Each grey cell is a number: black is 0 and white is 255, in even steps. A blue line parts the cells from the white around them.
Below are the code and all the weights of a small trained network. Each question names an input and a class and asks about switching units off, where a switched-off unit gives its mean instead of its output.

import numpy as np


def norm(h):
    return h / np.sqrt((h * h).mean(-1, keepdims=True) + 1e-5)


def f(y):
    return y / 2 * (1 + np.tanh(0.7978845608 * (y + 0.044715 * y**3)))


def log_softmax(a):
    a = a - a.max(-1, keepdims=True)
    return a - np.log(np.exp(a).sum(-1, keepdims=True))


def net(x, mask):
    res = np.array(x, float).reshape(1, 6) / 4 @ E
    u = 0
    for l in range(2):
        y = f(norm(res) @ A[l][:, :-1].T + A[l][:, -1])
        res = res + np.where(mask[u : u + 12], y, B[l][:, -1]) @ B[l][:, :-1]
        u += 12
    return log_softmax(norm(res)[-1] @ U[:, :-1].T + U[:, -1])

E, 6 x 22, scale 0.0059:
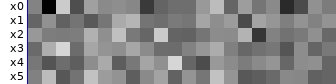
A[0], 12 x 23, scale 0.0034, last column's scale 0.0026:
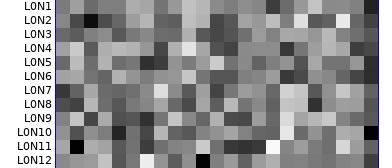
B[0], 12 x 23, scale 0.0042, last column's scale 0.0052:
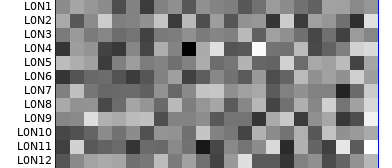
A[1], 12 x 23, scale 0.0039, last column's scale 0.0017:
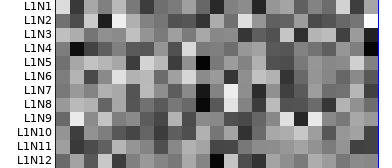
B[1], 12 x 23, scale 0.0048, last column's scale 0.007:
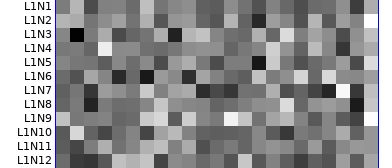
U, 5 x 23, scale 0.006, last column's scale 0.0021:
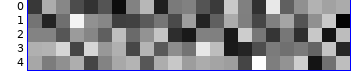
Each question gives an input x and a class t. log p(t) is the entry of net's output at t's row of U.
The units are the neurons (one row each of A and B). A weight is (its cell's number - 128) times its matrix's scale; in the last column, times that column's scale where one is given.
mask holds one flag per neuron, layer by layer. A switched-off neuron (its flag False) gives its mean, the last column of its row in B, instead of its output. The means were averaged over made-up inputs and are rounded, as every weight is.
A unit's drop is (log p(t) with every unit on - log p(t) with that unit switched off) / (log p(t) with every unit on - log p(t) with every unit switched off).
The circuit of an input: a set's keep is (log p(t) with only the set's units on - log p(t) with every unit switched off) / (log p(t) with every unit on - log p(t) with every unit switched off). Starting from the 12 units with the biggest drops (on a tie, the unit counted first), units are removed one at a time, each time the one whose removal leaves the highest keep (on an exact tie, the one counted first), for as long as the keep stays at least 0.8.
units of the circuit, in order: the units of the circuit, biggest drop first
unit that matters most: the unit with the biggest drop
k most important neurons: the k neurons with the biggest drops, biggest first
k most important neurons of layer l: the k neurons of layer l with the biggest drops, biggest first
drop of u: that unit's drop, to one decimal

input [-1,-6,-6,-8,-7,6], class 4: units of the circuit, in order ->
L0N11, L1N3
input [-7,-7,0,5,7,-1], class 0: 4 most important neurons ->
L0N4, L0N2, L0N6, L1N2
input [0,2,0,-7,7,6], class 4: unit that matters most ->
L0N2
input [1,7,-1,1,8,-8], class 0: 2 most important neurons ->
L0N11, L1N9
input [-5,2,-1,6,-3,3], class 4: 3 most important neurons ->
L0N11, L1N3, L1N2
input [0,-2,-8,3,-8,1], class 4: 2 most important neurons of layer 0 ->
L0N11, L0N5
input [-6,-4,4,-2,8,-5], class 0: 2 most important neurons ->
L0N4, L0N11
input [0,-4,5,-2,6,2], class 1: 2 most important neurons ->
L0N2, L1N4
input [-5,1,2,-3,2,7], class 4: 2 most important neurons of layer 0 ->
L0N9, L0N11
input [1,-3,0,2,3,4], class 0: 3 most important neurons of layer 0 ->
L0N4, L0N9, L0N6
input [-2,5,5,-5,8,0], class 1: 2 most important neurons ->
L0N2, L1N9
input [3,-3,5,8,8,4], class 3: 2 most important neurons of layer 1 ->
L1N2, L1N7
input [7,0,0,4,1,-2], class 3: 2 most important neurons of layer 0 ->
L0N8, L0N7
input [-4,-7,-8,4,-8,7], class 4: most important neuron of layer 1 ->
L1N3
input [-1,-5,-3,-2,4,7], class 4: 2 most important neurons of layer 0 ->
L0N11, L0N5
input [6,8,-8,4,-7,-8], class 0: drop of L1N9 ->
0.2
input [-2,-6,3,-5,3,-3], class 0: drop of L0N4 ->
0.5
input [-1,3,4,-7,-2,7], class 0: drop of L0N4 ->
0.3
